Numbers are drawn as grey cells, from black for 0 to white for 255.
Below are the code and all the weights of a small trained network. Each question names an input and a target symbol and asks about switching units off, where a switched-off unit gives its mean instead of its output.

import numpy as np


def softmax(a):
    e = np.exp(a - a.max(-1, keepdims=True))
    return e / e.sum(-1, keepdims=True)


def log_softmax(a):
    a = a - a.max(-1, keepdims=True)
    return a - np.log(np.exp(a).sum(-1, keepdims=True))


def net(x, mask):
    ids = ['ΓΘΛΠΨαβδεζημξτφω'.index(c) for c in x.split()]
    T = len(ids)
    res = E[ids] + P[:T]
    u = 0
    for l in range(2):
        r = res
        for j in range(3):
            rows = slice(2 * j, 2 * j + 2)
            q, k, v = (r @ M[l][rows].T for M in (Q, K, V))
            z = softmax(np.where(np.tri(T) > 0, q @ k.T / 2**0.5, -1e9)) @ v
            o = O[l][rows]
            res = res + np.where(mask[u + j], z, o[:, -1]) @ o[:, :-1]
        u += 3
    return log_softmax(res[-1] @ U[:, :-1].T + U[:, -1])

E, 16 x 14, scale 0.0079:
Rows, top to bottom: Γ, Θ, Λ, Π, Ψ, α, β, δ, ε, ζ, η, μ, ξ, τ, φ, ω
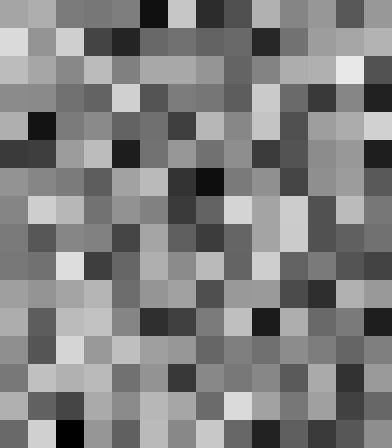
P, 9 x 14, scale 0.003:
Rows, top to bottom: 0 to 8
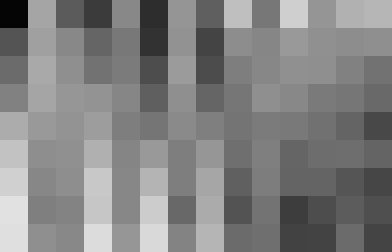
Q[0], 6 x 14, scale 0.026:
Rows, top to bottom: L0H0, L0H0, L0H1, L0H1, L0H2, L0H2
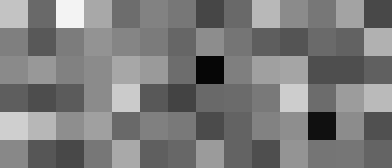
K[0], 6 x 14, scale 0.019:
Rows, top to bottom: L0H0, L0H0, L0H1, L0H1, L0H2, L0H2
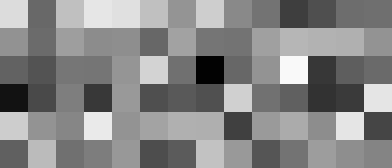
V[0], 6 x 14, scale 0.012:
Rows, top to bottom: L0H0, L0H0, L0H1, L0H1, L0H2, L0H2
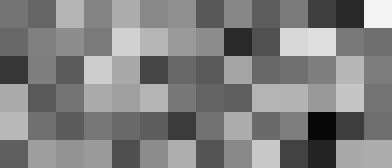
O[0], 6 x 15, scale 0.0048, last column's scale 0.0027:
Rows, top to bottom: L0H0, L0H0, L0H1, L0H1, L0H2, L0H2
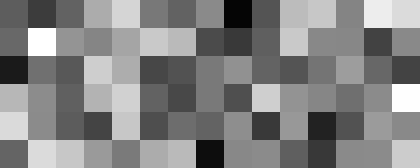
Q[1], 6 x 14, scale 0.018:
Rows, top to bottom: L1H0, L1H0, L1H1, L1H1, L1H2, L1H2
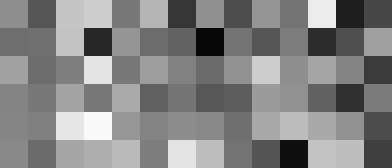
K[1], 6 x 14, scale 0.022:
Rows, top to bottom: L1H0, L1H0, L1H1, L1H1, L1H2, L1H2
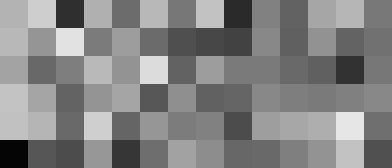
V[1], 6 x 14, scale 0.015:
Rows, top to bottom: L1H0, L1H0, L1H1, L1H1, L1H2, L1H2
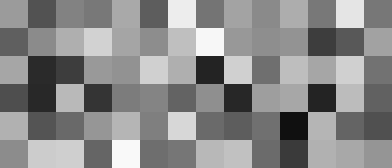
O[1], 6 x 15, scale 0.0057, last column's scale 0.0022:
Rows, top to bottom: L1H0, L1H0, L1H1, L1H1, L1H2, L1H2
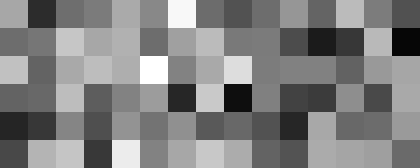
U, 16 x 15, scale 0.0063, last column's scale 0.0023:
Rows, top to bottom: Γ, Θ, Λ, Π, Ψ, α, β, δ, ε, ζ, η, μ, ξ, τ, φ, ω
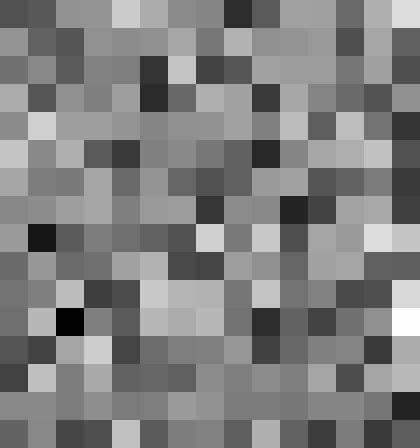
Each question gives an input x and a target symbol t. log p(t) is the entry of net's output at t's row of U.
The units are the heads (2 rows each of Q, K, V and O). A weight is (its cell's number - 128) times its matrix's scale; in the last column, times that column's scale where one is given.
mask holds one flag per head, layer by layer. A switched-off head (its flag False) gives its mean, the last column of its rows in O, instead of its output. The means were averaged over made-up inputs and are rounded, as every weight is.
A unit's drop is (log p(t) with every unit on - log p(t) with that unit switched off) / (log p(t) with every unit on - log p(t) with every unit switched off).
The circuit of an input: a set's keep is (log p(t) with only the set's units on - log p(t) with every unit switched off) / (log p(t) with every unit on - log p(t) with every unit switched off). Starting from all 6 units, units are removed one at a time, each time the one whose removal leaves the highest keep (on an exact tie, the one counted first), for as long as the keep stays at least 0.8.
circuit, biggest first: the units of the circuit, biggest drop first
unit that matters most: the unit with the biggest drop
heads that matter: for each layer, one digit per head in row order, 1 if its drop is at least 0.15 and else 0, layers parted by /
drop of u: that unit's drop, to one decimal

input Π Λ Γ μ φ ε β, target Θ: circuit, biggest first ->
(L1H1, L0H1)
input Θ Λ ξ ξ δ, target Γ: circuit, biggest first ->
(L0H0, L1H0, L0H2)
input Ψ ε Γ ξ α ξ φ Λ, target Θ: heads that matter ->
000 / 010
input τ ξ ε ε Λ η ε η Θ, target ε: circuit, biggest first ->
(L0H0, L0H2)
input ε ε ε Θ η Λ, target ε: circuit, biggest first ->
(L0H0, L0H2)
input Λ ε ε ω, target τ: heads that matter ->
011 / 100
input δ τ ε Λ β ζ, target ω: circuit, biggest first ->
(L1H1, L0H1, L0H2)
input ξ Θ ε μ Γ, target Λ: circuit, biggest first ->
(L1H1)
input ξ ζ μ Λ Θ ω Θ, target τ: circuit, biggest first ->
(L0H2, L1H0, L1H1)
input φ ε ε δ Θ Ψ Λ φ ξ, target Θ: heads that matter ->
010 / 010
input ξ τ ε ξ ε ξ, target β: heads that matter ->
110 / 001
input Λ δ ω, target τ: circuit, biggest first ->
(L0H2, L1H0, L0H1)
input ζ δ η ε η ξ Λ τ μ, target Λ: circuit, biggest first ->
(L1H1, L0H1)
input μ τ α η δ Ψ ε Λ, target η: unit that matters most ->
L0H0
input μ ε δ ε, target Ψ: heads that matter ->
000 / 001
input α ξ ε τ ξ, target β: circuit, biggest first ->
(L1H2, L0H0)
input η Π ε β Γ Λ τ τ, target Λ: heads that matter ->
000 / 010
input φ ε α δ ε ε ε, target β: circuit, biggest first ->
(L0H2, L1H2, L0H1)
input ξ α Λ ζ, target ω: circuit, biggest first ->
(L0H2, L1H1, L0H1)
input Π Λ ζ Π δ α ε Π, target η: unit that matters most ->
L0H2
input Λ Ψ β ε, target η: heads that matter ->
101 / 010
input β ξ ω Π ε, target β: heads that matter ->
010 / 001
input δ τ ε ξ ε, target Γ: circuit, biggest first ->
(L0H0, L1H2)
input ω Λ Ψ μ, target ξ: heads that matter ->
011 / 000
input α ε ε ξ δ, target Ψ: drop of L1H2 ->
1.1
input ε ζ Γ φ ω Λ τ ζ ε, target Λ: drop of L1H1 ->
1.1
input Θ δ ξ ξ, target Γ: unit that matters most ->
L0H0
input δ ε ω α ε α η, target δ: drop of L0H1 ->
0.1
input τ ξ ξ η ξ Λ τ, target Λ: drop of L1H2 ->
0.0
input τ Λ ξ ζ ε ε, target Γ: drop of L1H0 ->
0.3
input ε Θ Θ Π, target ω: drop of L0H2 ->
0.3
